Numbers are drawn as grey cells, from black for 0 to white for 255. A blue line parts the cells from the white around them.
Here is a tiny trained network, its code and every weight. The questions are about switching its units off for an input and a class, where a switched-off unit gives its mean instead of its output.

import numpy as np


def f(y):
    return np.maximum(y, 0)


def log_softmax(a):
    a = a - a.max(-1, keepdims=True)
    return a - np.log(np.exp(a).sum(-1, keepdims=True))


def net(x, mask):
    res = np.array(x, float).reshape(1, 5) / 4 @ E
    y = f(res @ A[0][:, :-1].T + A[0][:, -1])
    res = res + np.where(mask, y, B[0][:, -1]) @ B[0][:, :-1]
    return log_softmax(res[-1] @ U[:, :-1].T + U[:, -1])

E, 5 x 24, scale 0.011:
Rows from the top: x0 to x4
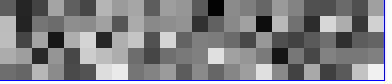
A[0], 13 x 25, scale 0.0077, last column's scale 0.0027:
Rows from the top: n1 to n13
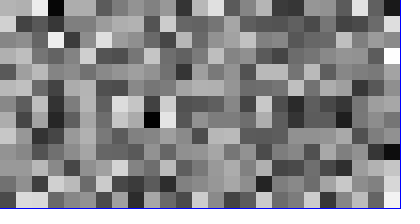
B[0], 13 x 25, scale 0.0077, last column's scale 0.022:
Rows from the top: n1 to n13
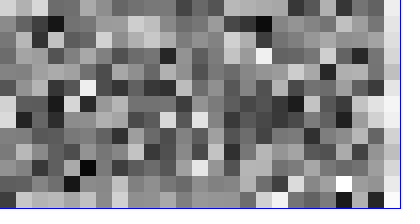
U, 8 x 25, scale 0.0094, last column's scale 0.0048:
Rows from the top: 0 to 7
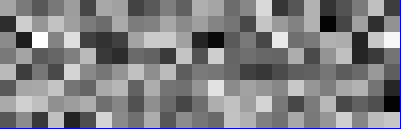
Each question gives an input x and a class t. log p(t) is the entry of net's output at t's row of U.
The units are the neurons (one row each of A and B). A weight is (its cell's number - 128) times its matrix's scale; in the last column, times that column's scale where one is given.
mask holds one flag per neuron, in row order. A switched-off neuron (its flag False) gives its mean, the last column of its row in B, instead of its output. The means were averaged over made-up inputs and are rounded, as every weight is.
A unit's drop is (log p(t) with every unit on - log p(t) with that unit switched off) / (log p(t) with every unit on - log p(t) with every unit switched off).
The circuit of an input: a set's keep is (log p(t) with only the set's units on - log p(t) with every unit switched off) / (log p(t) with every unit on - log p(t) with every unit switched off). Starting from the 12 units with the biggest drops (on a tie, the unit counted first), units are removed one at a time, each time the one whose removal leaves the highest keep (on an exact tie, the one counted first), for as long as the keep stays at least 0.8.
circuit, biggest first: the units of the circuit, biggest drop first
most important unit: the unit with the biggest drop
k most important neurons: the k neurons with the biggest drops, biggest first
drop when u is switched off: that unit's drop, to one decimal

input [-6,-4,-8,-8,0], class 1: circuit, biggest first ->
n13
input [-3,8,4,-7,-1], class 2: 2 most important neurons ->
n8, n3
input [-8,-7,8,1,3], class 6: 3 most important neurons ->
n1, n13, n4
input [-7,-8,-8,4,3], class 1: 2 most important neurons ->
n13, n5
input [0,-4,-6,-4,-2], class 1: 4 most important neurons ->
n13, n3, n2, n5
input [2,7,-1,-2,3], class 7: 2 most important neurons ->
n8, n7
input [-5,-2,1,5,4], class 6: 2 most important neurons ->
n1, n13
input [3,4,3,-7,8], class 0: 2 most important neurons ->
n11, n9
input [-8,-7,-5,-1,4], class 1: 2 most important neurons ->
n13, n5
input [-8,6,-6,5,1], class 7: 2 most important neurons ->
n3, n12
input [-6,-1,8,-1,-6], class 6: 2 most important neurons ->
n1, n4
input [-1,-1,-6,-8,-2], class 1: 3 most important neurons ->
n3, n13, n2
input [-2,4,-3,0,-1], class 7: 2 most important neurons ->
n12, n6
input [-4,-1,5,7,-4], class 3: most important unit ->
n6
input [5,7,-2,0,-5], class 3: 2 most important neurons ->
n9, n7
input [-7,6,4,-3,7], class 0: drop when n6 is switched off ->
0.1
